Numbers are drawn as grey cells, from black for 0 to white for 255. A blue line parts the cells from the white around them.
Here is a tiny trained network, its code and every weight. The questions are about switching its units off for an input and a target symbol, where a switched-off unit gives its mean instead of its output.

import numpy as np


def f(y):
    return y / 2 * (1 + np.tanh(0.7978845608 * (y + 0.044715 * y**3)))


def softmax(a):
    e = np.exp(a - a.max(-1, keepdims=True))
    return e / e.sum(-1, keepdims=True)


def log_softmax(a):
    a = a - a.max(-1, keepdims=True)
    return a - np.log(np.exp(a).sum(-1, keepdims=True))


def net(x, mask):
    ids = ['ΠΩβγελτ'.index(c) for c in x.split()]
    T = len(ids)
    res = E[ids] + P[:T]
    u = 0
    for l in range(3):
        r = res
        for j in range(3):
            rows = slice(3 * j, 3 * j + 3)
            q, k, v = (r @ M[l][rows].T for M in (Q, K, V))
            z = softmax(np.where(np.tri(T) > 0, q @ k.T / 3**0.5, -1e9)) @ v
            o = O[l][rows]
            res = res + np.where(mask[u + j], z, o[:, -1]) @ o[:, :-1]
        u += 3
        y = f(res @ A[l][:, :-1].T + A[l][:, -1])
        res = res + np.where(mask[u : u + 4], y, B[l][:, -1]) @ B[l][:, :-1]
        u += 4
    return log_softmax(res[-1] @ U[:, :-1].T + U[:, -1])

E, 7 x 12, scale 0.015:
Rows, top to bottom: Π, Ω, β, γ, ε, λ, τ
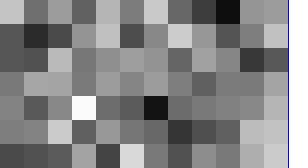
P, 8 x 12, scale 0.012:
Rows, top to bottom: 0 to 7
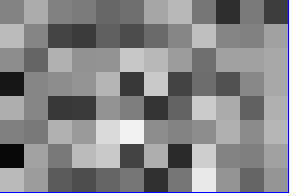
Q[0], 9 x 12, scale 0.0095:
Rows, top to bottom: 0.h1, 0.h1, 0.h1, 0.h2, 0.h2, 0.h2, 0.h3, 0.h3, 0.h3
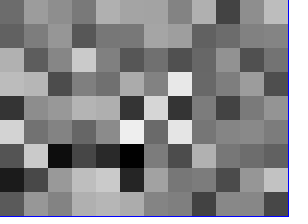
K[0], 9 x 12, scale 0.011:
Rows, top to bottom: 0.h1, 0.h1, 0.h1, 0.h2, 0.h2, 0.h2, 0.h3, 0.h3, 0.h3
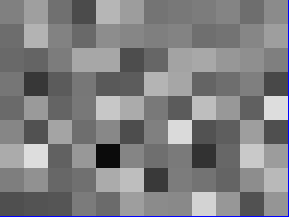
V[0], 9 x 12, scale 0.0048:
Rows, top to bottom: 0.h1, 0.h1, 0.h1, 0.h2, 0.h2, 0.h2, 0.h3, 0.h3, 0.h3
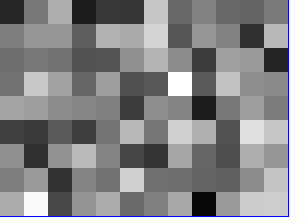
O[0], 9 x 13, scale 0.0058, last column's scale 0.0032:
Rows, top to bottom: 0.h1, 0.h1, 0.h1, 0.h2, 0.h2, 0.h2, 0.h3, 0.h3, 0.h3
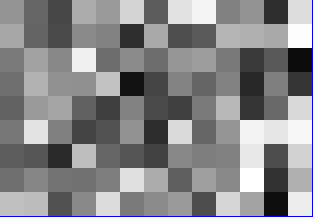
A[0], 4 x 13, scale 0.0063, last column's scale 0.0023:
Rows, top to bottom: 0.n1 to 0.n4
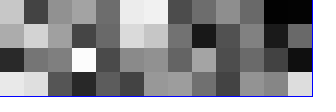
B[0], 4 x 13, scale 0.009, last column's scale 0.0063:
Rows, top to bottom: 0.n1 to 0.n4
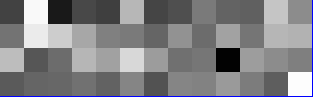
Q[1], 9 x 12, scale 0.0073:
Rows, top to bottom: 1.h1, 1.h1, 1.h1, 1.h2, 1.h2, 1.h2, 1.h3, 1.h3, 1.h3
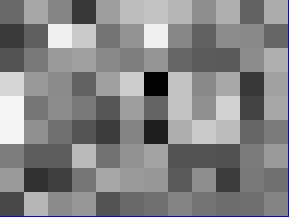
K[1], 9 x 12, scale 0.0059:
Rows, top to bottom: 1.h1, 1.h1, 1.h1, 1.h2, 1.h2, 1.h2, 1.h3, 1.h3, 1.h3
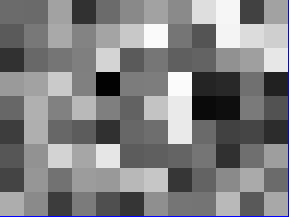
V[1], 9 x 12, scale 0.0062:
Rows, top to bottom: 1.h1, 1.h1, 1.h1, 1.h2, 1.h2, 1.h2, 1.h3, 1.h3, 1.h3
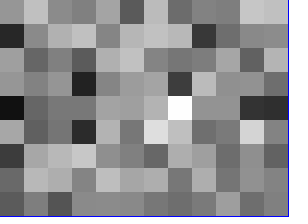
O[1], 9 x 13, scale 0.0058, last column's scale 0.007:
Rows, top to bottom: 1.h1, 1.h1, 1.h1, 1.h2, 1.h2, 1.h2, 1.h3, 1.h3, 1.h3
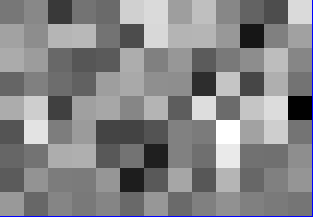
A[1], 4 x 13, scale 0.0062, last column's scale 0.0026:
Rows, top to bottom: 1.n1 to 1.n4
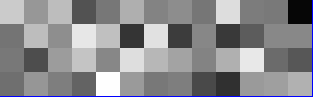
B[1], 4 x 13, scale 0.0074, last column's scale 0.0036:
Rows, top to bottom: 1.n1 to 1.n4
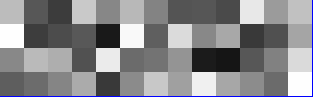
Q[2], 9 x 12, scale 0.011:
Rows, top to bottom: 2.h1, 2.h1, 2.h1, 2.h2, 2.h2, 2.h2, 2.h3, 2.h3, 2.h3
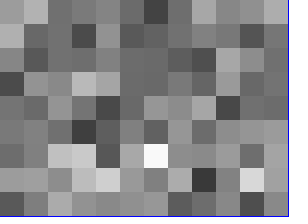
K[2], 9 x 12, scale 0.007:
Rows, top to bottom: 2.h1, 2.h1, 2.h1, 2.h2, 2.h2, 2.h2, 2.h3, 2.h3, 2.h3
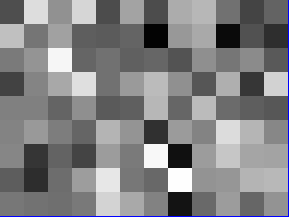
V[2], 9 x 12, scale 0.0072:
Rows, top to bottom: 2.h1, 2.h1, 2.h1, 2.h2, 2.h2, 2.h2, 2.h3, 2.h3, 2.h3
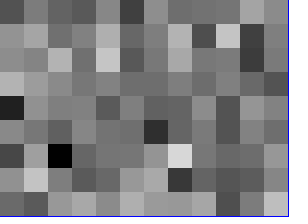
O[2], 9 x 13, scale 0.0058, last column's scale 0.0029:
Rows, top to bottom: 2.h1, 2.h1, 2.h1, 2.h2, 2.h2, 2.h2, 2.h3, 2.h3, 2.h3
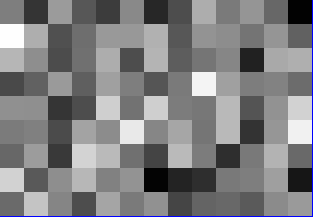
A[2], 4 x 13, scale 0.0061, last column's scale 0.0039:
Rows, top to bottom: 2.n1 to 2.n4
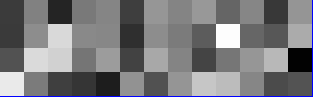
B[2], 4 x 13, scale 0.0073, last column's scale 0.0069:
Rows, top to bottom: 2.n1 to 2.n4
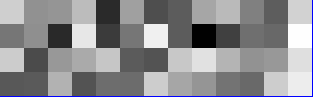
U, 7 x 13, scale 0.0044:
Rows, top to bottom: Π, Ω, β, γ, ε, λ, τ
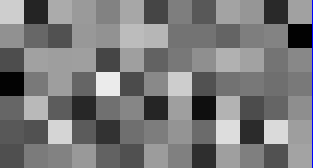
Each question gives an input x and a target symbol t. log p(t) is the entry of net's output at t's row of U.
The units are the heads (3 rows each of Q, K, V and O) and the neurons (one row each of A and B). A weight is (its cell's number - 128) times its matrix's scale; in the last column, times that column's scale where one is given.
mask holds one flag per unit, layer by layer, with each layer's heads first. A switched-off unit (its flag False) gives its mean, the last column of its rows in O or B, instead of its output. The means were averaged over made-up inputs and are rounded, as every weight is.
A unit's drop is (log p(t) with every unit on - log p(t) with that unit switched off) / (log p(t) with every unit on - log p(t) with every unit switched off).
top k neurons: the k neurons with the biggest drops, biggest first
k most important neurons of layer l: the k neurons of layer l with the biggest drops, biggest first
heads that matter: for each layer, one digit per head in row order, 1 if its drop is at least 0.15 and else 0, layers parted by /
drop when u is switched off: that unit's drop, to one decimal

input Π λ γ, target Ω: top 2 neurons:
(1.n1; 0.n4)
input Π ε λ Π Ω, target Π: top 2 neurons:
(0.n1; 0.n2)
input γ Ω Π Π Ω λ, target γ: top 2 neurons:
(1.n3; 2.n1)
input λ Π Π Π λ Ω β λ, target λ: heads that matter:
000 / 001 / 001
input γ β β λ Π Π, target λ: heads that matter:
001 / 000 / 000
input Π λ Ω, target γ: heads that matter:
000 / 000 / 001
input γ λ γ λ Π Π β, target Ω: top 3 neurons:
(0.n3; 1.n2; 0.n4)
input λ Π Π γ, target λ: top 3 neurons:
(1.n2; 2.n4; 0.n4)
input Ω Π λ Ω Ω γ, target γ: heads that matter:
000 / 000 / 001
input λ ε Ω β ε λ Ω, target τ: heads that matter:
100 / 010 / 000
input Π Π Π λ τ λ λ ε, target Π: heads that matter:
010 / 010 / 001
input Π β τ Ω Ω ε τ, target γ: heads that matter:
010 / 000 / 000
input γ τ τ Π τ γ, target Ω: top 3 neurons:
(0.n2; 1.n1; 0.n4)
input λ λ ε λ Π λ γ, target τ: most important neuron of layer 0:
(0.n2)
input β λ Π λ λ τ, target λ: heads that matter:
001 / 100 / 000
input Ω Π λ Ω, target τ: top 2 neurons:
(2.n2; 1.n1)
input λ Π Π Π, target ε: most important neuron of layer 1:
(1.n2)
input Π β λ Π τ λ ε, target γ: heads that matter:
011 / 000 / 000
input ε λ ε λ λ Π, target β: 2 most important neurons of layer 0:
(0.n1; 0.n2)
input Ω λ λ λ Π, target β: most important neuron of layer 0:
(0.n4)
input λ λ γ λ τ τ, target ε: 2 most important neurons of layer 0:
(0.n1; 0.n2)
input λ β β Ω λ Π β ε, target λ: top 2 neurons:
(2.n4; 0.n2)
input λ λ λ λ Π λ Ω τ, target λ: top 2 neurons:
(2.n4; 2.n2)
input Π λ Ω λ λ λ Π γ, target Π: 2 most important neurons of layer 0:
(0.n1; 0.n2)
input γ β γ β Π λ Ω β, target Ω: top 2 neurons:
(1.n2; 0.n2)
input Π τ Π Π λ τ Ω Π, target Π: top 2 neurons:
(0.n1; 0.n2)
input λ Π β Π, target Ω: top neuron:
(1.n2)
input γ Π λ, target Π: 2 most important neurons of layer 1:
(1.n1; 1.n3)
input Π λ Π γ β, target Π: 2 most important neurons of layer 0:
(0.n1; 0.n2)
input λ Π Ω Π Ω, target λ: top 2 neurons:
(2.n4; 0.n2)
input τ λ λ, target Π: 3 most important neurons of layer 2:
(2.n3; 2.n4; 2.n2)
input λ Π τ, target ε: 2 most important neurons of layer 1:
(1.n3; 1.n4)
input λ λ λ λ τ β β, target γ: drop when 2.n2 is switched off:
0.0
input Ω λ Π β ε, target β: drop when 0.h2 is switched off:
0.1
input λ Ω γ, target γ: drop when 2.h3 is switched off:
0.3
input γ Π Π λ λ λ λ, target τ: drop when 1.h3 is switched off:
0.1
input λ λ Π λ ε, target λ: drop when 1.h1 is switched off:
0.1
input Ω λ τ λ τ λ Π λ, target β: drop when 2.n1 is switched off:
0.3
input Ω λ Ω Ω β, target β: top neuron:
(2.n1)
